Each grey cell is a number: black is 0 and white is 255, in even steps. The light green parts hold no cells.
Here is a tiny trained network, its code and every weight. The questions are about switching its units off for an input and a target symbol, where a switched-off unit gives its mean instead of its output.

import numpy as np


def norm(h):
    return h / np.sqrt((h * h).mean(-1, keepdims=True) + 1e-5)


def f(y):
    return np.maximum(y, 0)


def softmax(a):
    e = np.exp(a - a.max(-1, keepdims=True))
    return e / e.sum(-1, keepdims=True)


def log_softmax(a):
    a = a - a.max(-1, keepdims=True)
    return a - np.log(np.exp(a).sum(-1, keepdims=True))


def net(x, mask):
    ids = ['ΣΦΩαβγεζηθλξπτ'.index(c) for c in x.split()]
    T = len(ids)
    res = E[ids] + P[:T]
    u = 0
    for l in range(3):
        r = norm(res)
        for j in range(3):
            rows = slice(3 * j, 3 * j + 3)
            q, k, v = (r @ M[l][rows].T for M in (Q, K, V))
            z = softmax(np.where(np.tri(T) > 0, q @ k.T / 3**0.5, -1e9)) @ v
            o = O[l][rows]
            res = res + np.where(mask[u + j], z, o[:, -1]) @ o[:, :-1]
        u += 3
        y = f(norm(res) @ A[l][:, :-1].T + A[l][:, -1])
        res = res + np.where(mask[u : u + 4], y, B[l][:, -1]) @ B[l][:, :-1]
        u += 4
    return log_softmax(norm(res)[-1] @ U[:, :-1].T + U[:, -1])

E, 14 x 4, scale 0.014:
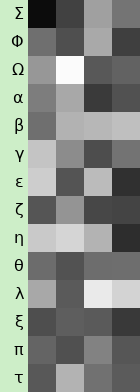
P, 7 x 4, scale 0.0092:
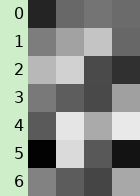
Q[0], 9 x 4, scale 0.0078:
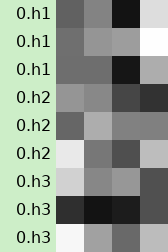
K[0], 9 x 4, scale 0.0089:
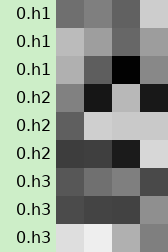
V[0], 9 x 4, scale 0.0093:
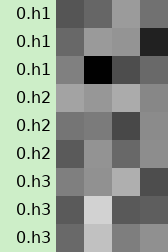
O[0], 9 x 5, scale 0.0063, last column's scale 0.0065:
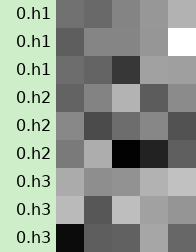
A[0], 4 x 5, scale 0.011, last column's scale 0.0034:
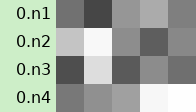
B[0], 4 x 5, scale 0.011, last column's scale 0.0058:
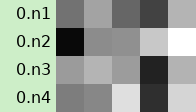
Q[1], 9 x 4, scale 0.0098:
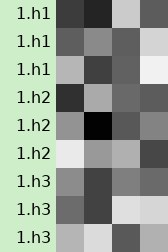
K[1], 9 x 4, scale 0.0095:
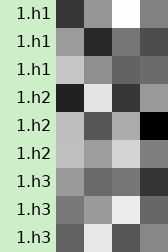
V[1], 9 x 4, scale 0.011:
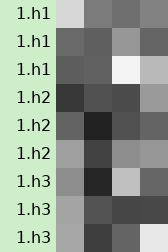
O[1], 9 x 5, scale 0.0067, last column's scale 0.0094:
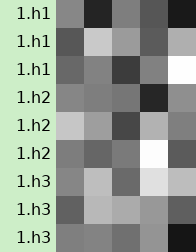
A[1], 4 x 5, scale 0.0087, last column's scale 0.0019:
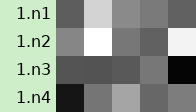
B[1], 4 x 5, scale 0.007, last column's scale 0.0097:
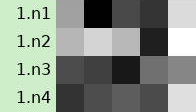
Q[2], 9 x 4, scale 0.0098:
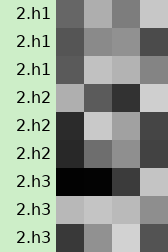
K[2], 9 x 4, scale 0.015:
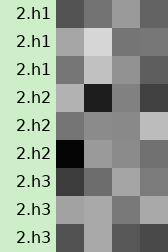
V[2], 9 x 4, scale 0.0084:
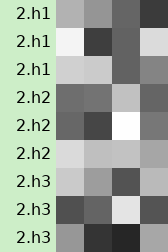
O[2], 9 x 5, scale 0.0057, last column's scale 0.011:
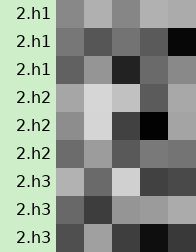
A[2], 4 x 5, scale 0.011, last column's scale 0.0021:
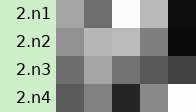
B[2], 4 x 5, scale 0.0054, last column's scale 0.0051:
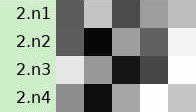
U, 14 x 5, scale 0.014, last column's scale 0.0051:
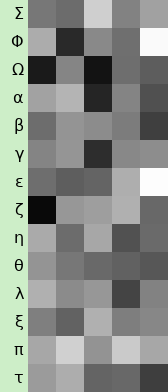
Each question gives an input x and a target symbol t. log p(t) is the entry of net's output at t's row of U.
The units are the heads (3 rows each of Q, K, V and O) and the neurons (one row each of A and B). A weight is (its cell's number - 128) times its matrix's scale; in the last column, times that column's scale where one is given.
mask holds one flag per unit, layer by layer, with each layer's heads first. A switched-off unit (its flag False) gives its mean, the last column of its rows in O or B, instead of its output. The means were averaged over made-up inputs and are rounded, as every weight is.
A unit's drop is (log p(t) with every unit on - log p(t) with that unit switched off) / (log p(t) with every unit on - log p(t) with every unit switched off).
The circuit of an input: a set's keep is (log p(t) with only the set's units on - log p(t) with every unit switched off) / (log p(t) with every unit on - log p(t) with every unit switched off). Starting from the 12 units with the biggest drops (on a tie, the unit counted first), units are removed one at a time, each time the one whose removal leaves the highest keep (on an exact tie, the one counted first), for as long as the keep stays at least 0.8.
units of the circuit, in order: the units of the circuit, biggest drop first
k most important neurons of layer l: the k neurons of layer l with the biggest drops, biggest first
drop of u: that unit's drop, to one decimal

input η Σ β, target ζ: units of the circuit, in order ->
(0.n2)
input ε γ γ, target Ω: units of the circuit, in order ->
(0.n2, 1.h3)
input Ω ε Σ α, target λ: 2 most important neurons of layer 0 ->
(0.n3, 0.n2)
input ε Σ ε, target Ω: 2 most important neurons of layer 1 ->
(1.n1, 1.n4)
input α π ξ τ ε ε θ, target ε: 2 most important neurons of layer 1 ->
(1.n2, 1.n3)
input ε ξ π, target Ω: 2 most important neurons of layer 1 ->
(1.n4, 1.n1)
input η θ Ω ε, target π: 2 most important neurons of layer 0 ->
(0.n2, 0.n3)
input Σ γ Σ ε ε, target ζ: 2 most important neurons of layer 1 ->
(1.n1, 1.n2)
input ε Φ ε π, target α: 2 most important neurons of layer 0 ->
(0.n1, 0.n2)
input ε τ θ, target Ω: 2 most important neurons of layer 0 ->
(0.n2, 0.n4)
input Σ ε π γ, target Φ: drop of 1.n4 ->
0.0
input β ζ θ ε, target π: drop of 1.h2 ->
0.2
